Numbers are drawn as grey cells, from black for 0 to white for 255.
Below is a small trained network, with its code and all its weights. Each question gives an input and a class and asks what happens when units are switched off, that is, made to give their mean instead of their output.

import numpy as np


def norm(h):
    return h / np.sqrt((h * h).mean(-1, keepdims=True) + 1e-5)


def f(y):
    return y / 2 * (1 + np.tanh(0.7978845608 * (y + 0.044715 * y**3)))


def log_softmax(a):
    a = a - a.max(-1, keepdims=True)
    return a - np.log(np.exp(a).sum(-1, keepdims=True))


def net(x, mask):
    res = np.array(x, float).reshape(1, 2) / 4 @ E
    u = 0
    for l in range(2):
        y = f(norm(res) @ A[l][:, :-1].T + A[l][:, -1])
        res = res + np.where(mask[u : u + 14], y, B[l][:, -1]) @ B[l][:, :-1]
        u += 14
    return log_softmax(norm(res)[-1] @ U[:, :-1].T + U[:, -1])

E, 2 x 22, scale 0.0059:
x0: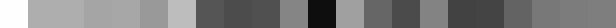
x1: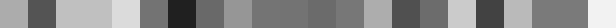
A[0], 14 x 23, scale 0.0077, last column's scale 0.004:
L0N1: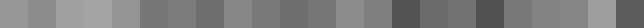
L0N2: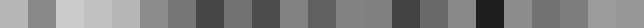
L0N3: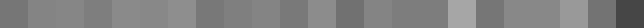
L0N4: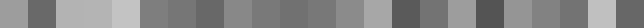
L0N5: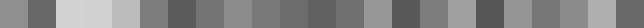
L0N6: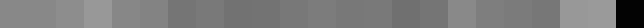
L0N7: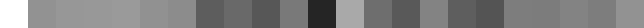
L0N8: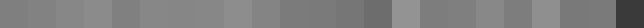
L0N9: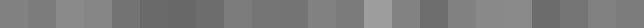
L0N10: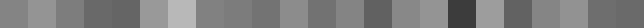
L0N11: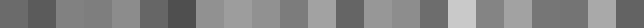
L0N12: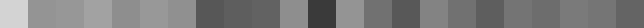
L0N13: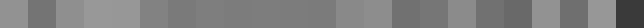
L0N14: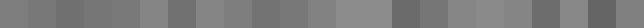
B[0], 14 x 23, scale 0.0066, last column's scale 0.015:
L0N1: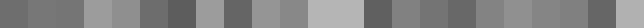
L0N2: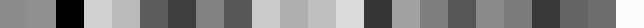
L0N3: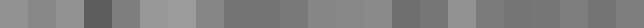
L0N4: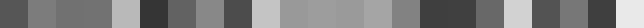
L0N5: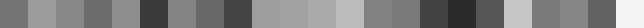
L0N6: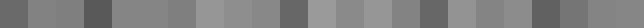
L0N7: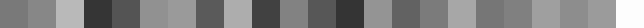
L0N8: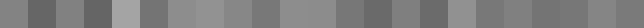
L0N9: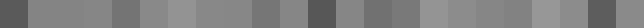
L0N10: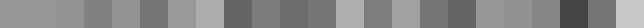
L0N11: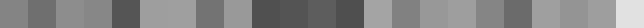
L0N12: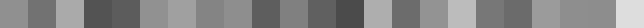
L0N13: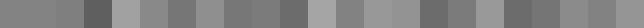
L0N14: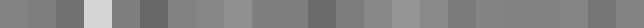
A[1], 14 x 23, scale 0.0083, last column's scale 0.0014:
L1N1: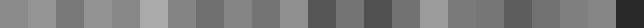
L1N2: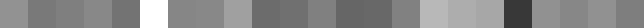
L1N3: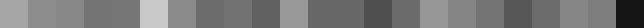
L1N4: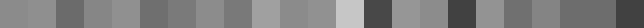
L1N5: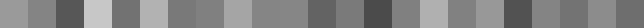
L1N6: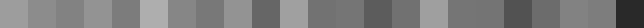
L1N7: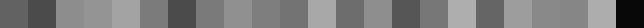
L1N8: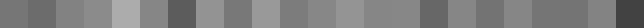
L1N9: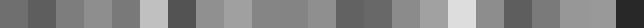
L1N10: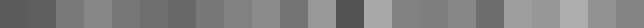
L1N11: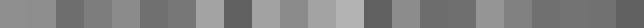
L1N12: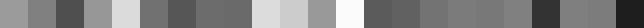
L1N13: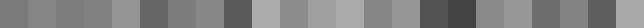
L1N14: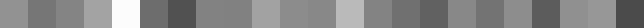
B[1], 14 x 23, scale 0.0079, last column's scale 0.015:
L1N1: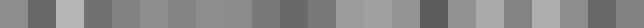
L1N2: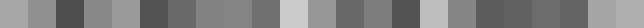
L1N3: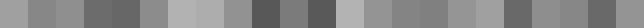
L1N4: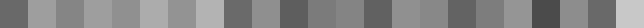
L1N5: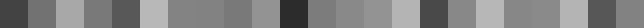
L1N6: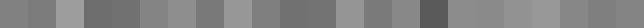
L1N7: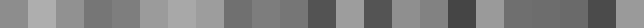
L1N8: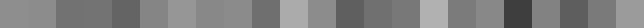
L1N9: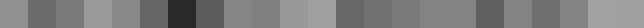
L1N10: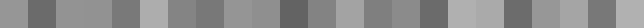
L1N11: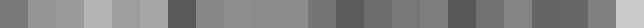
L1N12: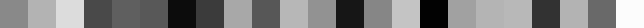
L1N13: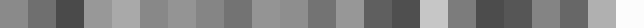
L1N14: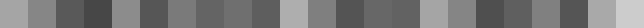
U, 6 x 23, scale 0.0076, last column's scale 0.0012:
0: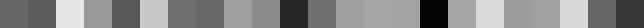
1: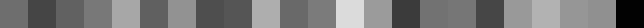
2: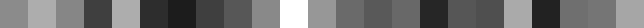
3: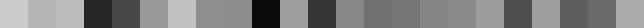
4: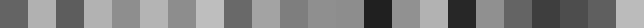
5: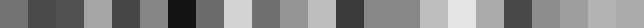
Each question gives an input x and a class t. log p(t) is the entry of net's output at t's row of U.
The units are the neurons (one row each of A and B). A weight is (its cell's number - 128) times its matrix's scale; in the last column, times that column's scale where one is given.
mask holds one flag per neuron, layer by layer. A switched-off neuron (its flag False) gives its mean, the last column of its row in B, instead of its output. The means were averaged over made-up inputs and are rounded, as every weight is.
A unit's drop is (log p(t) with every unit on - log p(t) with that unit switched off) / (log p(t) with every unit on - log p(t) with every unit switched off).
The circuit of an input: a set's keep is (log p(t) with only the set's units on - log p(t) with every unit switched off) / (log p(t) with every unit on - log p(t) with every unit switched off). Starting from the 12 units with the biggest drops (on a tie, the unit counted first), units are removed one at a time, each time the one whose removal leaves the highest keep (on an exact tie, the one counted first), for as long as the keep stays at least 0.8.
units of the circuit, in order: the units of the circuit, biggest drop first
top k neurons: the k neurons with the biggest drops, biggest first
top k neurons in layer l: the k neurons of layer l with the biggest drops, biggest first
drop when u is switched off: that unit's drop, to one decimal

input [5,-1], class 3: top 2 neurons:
[L0N7 L0N12]
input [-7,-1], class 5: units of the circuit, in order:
[L0N5 L0N4]
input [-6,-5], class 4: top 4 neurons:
[L0N7 L0N12 L0N11 L1N12]
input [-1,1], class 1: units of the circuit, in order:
[L0N2 L0N11 L1N12 L0N7]
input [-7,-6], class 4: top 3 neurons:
[L0N7 L0N12 L0N11]
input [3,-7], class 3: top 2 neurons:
[L0N2 L0N4]
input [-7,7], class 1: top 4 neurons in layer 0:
[L0N2 L0N11 L0N7 L0N12]
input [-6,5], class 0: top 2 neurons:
[L0N11 L0N2]
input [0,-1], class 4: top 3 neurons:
[L0N7 L0N2 L0N4]
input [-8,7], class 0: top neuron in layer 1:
[L1N10]
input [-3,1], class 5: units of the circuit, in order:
[L0N4 L0N5]
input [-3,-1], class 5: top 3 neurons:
[L0N4 L0N5 L0N2]
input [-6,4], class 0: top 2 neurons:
[L0N2 L0N11]
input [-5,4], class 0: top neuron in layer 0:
[L0N11]
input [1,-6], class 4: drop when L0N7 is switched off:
0.3
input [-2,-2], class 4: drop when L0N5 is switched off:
0.2
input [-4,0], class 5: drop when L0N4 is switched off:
0.7
